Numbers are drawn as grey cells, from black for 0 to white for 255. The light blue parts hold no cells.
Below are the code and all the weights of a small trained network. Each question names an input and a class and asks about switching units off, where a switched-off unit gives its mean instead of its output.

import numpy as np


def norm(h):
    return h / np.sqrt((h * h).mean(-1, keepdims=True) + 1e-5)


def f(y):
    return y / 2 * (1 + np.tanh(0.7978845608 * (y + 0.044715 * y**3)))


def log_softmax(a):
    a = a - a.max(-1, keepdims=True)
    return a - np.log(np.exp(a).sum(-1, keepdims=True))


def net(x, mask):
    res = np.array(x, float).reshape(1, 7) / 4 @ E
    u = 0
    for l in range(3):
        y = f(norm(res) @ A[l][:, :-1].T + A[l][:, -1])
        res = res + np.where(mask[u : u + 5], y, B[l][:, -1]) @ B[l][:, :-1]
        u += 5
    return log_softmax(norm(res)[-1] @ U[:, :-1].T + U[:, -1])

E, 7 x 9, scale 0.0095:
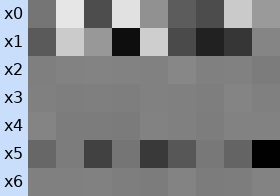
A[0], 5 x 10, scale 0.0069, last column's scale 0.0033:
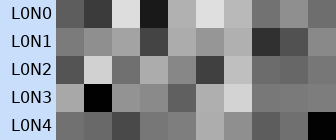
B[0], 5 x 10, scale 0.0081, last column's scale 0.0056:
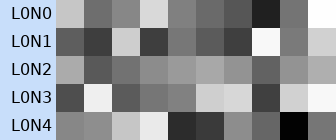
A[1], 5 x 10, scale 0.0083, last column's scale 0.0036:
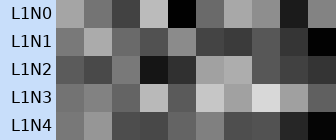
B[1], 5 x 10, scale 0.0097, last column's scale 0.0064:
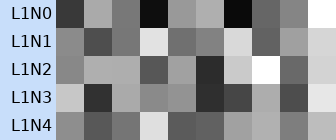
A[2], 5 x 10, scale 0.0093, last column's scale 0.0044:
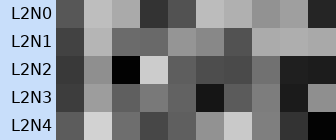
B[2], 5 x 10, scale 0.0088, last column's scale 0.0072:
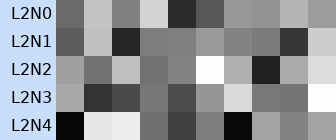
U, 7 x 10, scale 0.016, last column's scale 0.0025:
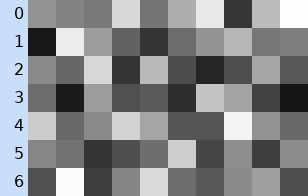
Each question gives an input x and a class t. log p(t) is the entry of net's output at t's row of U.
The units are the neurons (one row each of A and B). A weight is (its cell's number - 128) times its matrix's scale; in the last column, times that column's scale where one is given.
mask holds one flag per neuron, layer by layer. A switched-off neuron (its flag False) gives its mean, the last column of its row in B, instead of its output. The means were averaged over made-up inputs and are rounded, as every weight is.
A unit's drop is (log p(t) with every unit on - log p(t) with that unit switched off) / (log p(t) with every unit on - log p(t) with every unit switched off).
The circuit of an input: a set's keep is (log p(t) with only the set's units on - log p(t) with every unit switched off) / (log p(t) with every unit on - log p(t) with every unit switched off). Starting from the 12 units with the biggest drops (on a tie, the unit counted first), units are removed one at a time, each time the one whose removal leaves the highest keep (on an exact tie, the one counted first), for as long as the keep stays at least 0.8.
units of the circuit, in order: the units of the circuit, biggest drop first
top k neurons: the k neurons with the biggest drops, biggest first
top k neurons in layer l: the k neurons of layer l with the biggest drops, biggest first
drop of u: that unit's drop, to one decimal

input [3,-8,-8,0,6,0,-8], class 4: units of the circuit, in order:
L1N3
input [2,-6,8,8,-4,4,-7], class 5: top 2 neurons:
L1N0; L1N3
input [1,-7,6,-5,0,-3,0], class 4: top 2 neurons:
L1N3; L2N2
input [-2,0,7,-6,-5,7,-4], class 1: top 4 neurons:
L1N0; L1N2; L1N3; L2N4
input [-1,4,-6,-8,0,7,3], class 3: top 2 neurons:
L1N2; L0N0
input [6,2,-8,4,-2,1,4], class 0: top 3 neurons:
L1N0; L0N3; L2N2
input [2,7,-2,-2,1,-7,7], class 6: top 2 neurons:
L2N1; L1N3
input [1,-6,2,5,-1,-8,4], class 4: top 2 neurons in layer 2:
L2N2; L2N3
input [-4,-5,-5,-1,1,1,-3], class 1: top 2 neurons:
L2N4; L1N1
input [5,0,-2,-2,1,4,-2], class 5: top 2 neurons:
L1N0; L0N2
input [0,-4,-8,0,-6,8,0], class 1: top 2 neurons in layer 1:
L1N2; L1N0
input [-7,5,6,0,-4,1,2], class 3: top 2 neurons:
L1N0; L1N2
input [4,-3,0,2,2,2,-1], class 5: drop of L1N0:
0.6
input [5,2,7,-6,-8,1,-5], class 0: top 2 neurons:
L1N0; L0N3
